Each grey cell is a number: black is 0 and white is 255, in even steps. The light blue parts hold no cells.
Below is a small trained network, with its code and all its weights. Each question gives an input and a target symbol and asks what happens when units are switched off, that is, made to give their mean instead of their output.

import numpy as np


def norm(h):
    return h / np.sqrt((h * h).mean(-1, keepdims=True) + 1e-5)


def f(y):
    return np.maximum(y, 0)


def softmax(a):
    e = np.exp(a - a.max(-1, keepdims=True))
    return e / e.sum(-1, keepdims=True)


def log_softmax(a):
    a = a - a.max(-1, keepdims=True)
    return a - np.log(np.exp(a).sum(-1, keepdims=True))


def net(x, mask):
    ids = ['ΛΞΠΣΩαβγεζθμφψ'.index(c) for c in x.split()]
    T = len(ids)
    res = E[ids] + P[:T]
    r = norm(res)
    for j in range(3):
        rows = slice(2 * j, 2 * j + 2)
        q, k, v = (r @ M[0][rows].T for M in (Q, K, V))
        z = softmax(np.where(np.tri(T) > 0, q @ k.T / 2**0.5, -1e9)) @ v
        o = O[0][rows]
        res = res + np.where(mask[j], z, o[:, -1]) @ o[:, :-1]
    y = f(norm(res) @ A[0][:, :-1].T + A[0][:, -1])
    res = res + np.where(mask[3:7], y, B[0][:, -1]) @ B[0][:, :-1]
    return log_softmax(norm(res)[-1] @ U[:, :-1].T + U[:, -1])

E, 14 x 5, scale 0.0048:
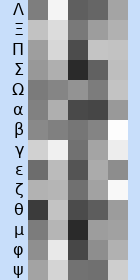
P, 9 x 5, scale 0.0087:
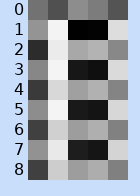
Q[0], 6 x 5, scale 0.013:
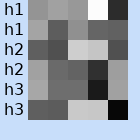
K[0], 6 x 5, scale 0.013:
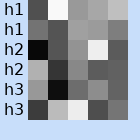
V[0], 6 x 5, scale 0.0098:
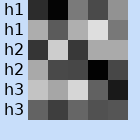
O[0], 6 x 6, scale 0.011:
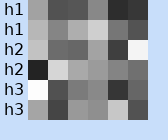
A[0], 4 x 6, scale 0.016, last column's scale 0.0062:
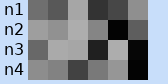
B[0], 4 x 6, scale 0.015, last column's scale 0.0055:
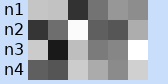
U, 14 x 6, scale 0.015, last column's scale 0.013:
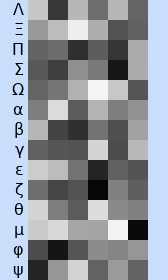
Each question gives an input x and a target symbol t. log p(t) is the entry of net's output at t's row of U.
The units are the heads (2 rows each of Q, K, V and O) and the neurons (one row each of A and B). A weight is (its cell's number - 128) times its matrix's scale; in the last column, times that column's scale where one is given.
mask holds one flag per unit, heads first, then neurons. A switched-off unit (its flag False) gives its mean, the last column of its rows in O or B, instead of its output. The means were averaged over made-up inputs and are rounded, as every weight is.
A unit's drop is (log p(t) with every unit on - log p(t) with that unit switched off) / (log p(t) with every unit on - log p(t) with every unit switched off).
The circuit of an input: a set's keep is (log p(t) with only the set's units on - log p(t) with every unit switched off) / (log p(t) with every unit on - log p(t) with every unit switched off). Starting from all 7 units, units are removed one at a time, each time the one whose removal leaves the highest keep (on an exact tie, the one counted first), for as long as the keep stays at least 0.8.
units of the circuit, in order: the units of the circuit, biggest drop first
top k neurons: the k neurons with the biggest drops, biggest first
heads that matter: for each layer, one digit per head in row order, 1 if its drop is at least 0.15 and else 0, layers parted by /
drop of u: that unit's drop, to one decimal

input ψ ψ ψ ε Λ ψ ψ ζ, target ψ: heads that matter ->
010
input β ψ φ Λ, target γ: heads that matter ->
101
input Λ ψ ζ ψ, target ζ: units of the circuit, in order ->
[h1]
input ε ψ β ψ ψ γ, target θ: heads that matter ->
101
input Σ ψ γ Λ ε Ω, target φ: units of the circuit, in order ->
[h3; h1; n4]
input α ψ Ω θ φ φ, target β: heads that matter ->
101
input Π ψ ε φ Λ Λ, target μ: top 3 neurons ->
[n3; n2; n4]
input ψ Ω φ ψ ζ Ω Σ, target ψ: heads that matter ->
111
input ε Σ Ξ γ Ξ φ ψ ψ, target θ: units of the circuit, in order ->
[h3; h1; n3]
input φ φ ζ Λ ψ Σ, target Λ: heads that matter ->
001
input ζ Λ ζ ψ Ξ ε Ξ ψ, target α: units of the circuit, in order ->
[h1; h3; n3]
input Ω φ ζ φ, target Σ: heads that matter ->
100
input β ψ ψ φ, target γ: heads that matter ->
101
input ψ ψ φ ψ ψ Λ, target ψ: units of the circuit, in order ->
[h2]
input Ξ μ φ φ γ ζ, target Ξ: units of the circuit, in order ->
[h3; n2; h1]
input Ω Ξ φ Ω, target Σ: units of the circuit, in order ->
[h1; n2]
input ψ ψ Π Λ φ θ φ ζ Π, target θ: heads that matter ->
110
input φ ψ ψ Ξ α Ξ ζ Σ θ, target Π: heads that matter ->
111
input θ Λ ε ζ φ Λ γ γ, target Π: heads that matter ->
100
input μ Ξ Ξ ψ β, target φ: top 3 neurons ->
[n4; n3; n2]
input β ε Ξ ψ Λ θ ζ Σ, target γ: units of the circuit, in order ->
[h1; h3; h2]
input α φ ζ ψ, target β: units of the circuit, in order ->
[h1]
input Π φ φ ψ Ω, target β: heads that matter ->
110
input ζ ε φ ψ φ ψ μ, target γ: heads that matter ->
111
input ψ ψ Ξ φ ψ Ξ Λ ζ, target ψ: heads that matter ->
010
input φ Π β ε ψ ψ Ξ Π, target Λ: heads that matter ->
101
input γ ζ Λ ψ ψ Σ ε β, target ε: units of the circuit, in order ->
[h3]
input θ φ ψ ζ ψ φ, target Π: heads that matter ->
100
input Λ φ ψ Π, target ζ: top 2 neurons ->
[n3; n2]
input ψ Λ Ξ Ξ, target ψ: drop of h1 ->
0.0
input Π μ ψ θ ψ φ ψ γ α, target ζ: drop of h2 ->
0.2
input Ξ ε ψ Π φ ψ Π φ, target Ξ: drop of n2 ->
0.3
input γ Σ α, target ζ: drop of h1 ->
0.6
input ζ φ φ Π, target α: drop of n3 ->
0.1
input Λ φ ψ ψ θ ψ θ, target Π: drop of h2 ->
0.6
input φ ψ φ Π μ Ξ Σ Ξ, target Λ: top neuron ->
[n3]
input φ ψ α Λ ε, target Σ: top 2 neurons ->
[n2; n3]
